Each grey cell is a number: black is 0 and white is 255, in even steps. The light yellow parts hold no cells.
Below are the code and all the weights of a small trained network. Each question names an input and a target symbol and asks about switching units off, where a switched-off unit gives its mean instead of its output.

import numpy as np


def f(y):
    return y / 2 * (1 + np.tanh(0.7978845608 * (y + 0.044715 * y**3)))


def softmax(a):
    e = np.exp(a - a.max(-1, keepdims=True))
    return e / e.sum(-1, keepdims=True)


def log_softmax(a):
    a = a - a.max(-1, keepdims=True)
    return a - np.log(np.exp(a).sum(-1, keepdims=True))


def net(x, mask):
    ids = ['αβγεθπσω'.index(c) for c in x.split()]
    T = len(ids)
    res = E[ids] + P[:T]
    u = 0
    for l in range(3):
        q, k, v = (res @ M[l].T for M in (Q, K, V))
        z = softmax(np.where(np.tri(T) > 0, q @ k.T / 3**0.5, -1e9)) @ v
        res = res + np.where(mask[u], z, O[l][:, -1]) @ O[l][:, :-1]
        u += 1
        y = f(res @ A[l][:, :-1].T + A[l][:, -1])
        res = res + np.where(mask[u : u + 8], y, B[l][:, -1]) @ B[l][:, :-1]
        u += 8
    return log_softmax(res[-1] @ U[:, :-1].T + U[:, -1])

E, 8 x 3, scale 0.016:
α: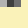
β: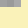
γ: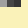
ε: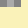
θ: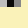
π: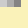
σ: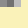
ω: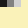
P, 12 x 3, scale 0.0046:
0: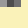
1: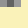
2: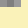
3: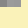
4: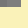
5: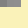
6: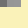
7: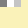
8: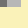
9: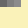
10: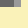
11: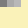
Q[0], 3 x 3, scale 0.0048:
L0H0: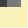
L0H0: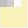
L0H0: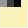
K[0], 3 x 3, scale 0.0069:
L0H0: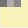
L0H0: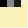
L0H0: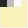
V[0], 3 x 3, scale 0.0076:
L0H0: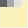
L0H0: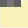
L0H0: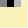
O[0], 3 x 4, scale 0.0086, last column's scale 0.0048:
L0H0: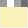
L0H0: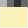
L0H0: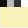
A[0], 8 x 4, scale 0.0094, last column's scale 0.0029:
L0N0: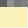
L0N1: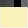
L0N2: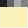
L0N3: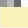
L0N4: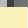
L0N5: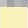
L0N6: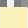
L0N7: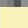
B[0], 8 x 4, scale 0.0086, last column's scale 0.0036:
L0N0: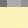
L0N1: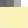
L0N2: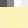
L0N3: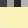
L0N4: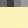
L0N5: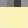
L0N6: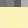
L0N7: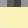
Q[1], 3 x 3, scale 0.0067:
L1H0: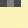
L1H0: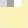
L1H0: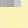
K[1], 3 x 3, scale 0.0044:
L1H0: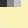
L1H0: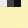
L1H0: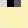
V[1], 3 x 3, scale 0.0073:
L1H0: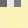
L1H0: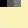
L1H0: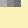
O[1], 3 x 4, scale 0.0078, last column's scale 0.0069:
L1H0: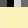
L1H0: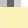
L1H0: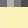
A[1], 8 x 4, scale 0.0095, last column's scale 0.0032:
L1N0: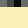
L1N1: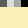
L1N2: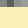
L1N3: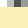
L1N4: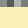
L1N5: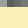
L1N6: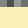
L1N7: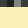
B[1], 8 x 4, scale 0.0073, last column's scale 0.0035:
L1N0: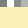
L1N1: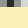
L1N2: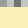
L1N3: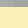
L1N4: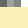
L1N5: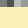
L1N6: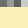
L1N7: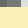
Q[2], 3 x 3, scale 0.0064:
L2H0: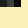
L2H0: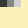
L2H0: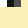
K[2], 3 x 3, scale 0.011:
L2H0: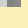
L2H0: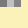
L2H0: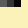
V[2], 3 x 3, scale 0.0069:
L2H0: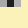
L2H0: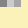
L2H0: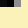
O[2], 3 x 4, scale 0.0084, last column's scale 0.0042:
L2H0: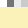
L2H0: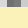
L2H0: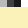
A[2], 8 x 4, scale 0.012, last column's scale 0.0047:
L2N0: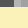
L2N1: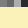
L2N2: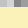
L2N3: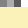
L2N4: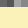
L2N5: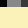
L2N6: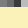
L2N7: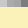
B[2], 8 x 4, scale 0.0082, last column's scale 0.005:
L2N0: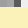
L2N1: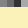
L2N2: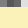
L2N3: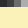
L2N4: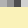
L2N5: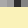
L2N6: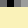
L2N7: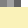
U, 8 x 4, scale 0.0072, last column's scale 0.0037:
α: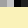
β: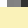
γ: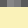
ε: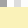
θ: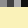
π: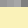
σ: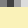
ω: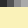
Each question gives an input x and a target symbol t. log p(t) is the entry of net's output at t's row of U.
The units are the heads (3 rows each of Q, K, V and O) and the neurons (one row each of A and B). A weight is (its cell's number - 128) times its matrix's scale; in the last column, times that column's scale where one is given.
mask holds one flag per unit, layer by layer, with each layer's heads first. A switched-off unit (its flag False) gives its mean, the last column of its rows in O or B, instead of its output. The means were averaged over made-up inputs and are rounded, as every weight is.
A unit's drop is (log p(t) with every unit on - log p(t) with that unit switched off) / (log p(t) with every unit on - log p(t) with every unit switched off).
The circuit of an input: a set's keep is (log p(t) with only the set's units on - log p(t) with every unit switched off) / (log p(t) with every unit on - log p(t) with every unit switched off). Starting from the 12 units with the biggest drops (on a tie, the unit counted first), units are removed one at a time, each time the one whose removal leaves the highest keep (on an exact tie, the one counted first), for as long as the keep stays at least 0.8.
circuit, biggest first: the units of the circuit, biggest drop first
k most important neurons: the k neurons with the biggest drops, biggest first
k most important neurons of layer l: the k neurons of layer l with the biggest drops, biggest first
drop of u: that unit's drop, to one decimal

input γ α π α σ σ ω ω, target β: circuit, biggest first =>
(L1N1; L0N2; L2H0; L2N4)
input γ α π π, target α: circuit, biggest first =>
(L1H0; L0N2)
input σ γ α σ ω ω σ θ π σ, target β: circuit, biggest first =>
(L2H0; L0N2)
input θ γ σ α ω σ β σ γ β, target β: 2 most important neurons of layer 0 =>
(L0N2; L0N1)
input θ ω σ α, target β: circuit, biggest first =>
(L1H0; L0H0; L2H0; L0N1)
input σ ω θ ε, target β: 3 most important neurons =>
(L0N2; L1N1; L2N3)
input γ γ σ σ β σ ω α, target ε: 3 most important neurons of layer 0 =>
(L0N2; L0N7; L0N4)
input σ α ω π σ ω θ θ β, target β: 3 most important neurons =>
(L0N2; L1N1; L0N3)
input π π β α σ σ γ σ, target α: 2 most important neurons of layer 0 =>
(L0N5; L0N2)
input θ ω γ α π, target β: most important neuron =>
(L0N1)
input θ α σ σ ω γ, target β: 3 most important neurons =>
(L0N2; L0N1; L2N4)
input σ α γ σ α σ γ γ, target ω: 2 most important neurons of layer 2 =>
(L2N3; L2N6)
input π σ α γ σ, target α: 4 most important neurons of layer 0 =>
(L0N2; L0N5; L0N1; L0N0)
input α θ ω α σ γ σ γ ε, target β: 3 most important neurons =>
(L0N2; L1N1; L0N1)
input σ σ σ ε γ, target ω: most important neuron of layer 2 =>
(L2N6)
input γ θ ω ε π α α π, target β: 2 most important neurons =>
(L0N2; L1N3)
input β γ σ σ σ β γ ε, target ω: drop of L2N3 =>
0.2
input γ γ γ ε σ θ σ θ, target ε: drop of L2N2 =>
-0.1
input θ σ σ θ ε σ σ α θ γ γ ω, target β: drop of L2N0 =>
0.2
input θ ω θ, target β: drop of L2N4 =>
0.1
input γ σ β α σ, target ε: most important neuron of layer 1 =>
(L1N3)
